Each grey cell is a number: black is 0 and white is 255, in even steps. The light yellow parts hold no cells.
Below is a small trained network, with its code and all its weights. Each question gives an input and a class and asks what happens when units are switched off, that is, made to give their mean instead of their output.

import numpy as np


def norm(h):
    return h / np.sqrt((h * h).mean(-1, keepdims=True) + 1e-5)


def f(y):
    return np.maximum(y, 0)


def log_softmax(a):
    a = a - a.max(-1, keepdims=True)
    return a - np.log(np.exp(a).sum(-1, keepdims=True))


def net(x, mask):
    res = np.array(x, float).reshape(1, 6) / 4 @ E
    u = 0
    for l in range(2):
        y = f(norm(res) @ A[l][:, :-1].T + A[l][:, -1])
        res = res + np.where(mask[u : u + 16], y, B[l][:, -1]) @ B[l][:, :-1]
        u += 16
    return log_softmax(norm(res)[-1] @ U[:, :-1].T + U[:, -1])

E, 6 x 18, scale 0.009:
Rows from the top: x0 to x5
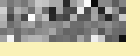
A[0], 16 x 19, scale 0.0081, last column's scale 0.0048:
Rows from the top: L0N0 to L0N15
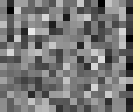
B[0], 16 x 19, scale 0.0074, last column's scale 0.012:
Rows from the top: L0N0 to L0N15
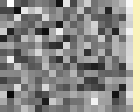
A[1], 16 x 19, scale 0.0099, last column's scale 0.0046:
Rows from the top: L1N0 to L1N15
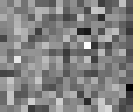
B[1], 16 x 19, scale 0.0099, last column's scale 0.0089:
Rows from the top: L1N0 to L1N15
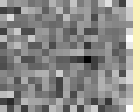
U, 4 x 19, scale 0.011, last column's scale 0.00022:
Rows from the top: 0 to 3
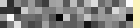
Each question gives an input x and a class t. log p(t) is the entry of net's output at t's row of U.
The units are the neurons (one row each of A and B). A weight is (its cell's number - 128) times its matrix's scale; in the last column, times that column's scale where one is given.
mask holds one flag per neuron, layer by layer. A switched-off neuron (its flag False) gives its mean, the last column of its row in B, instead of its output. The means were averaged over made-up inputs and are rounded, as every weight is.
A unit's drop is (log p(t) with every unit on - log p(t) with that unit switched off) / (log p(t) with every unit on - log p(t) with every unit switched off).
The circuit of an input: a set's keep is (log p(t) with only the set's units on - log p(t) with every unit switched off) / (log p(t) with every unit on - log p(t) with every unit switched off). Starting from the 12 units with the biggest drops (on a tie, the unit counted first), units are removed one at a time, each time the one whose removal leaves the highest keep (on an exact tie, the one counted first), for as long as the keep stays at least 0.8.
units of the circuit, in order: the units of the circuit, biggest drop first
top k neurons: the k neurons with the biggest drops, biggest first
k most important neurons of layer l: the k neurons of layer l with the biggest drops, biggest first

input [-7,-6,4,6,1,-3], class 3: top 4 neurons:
L0N9, L0N12, L0N0, L1N4
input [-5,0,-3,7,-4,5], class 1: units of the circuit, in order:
L0N7
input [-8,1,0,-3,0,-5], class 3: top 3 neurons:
L0N9, L0N12, L1N4
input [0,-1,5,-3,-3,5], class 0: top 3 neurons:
L0N4, L0N14, L0N1
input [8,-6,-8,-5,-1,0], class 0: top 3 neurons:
L0N13, L1N15, L0N12
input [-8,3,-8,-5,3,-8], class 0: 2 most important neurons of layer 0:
L0N13, L0N7
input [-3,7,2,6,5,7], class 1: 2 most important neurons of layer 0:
L0N7, L0N8
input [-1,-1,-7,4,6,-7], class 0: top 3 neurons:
L0N13, L1N15, L0N7
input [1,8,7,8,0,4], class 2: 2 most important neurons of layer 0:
L0N3, L0N0
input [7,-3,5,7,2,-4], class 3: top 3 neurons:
L0N2, L1N6, L1N8
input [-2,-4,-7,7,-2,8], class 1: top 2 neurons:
L0N7, L1N14
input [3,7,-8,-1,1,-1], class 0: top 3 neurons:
L0N13, L1N15, L0N8
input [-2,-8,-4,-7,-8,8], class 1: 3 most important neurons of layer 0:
L0N7, L0N0, L0N3
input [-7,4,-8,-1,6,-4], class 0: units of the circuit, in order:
L0N13
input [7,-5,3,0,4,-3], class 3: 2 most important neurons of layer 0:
L0N2, L0N0
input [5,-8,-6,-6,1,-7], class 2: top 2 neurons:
L0N6, L0N8
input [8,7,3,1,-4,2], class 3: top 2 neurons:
L0N2, L1N8
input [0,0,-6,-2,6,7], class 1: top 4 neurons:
L0N7, L0N4, L1N14, L1N1
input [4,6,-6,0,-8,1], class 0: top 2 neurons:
L0N13, L1N15
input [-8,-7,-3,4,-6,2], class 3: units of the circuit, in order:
L0N9
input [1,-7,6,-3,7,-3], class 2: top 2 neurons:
L0N8, L0N6
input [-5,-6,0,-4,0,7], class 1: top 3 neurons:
L0N7, L0N0, L1N14
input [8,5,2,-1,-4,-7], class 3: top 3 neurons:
L0N2, L1N6, L1N8
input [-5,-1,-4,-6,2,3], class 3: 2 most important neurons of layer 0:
L0N9, L0N4
